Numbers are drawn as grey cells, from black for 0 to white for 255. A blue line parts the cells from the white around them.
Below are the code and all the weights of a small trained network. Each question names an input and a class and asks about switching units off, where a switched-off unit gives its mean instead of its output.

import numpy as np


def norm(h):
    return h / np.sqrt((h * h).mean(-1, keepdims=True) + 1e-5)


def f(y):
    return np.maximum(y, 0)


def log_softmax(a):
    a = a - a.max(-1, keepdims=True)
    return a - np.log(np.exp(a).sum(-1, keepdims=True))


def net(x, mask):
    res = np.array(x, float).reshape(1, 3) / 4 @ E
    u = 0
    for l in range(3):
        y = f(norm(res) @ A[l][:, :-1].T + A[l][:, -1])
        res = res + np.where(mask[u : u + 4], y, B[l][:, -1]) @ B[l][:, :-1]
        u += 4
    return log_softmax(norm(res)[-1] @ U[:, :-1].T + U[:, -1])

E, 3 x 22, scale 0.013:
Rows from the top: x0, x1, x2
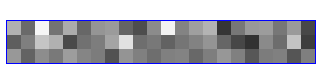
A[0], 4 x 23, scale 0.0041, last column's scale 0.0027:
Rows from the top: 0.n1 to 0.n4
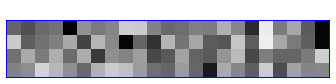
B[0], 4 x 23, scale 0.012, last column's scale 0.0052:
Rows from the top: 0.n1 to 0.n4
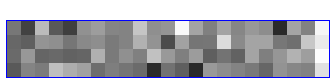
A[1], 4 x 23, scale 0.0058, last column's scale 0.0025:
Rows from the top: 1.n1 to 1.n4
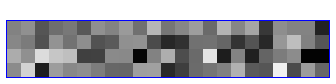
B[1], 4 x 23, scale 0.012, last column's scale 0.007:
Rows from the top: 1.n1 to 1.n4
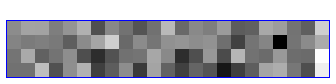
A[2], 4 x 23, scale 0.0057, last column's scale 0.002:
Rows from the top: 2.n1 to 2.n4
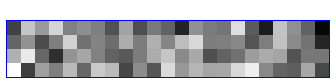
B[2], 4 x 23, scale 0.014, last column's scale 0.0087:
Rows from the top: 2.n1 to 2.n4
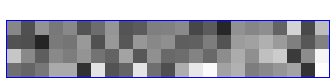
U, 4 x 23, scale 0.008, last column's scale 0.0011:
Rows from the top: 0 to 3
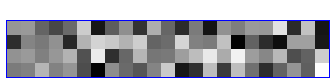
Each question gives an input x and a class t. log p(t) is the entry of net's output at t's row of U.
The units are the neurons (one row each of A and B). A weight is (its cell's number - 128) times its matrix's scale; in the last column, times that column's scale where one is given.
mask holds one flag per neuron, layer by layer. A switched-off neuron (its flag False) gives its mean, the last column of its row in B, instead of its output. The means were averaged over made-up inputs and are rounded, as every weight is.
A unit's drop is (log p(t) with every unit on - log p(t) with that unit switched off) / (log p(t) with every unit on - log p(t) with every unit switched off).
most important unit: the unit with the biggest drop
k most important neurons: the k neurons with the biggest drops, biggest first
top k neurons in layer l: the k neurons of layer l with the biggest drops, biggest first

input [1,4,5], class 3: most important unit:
0.n2
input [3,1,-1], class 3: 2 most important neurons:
(0.n1, 0.n3)
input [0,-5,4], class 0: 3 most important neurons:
(0.n1, 1.n4, 2.n4)
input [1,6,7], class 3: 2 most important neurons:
(0.n2, 1.n3)
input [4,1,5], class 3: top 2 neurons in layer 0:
(0.n1, 0.n3)
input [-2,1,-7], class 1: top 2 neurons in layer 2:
(2.n3, 2.n4)
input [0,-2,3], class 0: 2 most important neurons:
(0.n1, 2.n4)
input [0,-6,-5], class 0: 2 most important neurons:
(0.n1, 1.n4)
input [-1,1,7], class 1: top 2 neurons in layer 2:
(2.n3, 2.n4)
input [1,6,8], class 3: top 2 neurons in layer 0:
(0.n2, 0.n4)
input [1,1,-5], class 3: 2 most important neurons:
(0.n1, 0.n2)
